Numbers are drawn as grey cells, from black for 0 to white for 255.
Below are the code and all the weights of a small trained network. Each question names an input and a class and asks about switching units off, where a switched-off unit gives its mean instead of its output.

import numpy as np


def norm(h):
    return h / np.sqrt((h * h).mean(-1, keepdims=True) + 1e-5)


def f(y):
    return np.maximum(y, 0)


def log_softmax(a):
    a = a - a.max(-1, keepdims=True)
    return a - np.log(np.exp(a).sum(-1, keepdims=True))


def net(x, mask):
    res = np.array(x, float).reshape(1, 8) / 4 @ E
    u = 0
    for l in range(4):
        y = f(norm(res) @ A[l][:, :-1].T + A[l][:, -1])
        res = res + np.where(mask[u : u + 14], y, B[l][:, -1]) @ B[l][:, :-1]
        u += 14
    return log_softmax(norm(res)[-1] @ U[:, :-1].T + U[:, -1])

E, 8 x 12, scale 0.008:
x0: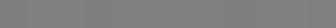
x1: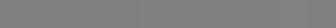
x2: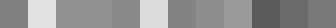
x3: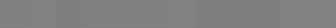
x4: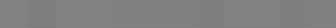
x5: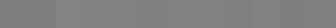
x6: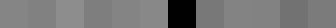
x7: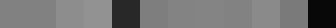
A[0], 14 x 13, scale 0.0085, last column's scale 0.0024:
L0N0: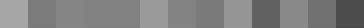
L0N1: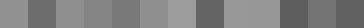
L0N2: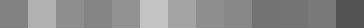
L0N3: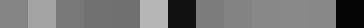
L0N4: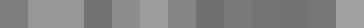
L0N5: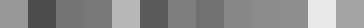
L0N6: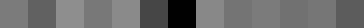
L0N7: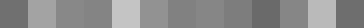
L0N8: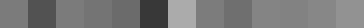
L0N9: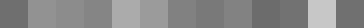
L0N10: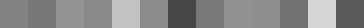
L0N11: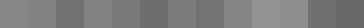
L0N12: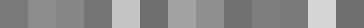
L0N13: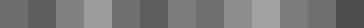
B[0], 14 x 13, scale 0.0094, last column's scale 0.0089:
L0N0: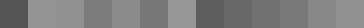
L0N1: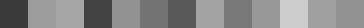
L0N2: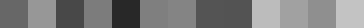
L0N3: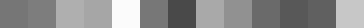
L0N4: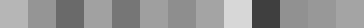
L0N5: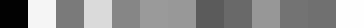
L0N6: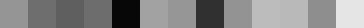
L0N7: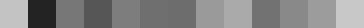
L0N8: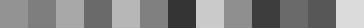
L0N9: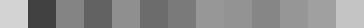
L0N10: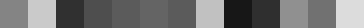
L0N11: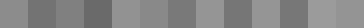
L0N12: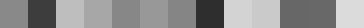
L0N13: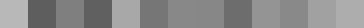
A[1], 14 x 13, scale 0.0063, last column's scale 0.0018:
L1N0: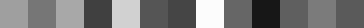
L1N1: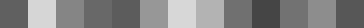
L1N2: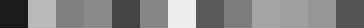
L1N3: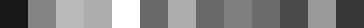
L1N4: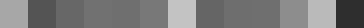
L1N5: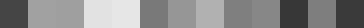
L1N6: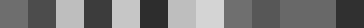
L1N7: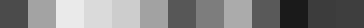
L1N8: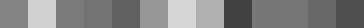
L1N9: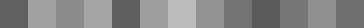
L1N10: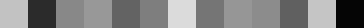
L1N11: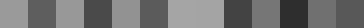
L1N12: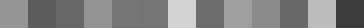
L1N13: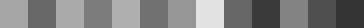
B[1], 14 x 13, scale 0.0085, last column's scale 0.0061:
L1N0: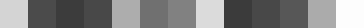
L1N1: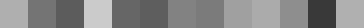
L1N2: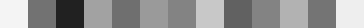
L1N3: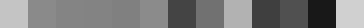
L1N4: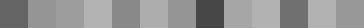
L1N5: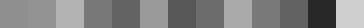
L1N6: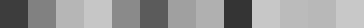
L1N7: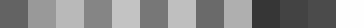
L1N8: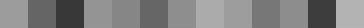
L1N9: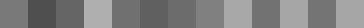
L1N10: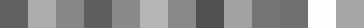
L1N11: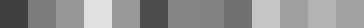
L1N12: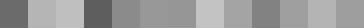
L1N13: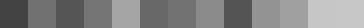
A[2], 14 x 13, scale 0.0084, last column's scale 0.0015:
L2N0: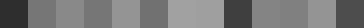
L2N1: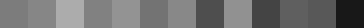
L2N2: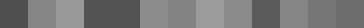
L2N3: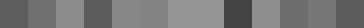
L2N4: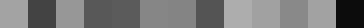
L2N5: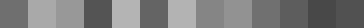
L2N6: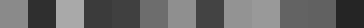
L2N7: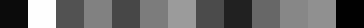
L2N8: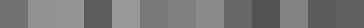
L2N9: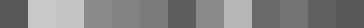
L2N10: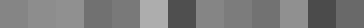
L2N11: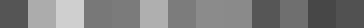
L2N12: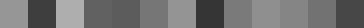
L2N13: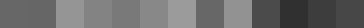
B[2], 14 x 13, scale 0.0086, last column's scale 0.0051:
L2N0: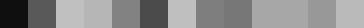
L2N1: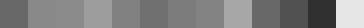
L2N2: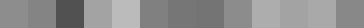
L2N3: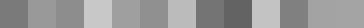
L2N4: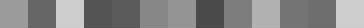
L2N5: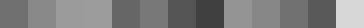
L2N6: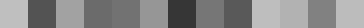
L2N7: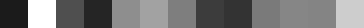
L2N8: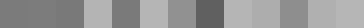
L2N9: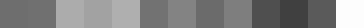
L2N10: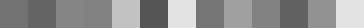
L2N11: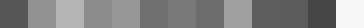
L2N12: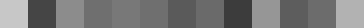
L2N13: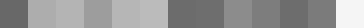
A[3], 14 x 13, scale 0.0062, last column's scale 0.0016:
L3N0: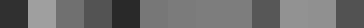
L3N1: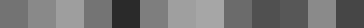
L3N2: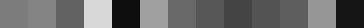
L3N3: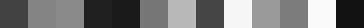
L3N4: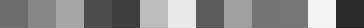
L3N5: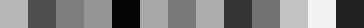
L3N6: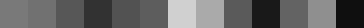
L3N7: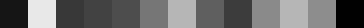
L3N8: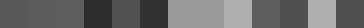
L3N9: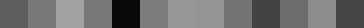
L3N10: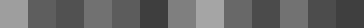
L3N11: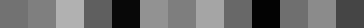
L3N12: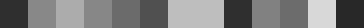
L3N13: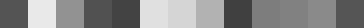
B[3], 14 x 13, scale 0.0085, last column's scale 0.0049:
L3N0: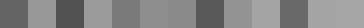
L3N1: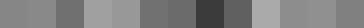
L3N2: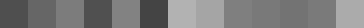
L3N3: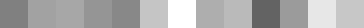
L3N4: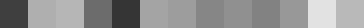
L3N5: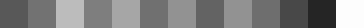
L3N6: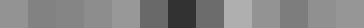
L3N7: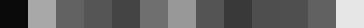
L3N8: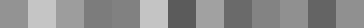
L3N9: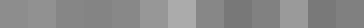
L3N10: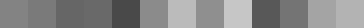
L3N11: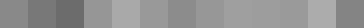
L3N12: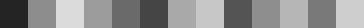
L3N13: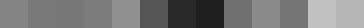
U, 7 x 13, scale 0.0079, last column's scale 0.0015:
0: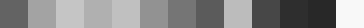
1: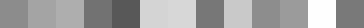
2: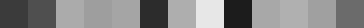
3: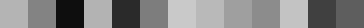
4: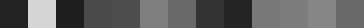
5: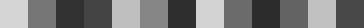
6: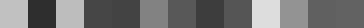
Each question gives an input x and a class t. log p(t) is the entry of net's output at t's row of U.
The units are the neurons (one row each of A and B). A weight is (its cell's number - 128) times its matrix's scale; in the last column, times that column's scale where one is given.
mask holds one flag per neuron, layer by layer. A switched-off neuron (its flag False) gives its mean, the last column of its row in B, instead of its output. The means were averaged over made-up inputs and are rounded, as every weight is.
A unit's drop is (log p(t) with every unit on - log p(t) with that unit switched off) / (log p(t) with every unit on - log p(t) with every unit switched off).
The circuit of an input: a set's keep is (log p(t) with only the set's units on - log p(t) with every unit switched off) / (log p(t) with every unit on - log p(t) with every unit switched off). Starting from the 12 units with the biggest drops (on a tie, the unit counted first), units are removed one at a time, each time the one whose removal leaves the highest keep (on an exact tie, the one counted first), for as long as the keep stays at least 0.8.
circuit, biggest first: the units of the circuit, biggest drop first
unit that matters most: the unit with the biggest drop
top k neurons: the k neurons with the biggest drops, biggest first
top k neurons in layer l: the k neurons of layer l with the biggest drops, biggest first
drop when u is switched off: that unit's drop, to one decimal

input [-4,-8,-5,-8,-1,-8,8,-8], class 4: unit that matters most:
L0N5
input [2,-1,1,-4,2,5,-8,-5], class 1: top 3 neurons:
[L0N3; L0N7; L0N9]
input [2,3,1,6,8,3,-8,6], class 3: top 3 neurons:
[L0N3; L0N7; L0N9]
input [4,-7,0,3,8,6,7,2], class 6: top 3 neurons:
[L0N6; L0N5; L0N8]
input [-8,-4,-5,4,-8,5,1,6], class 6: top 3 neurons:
[L0N6; L0N3; L0N10]
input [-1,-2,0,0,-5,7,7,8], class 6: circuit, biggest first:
[L0N6; L0N5]
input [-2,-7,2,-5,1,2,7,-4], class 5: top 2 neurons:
[L0N3; L0N10]
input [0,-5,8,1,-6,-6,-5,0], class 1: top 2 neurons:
[L0N5; L0N10]
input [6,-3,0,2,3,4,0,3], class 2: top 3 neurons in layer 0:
[L0N5; L0N6; L0N12]
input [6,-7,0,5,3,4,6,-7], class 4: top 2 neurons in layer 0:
[L0N5; L0N10]
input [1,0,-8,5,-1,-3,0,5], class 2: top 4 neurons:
[L0N8; L0N12; L0N2; L1N6]
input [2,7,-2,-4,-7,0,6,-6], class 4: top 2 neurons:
[L0N10; L0N5]
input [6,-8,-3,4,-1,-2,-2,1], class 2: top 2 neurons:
[L1N6; L0N12]
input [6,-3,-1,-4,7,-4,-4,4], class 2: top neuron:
[L0N5]
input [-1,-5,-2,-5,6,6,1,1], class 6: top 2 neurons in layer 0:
[L0N6; L0N8]
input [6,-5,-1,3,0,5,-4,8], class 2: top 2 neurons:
[L0N5; L0N6]
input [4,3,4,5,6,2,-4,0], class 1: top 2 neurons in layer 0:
[L0N5; L0N10]
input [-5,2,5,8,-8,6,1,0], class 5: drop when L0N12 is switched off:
0.9
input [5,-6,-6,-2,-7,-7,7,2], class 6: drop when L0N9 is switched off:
0.0
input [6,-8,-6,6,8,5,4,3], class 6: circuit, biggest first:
[L0N6]
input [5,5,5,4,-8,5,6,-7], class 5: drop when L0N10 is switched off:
0.1
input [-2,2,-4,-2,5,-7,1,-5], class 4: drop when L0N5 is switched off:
1.5
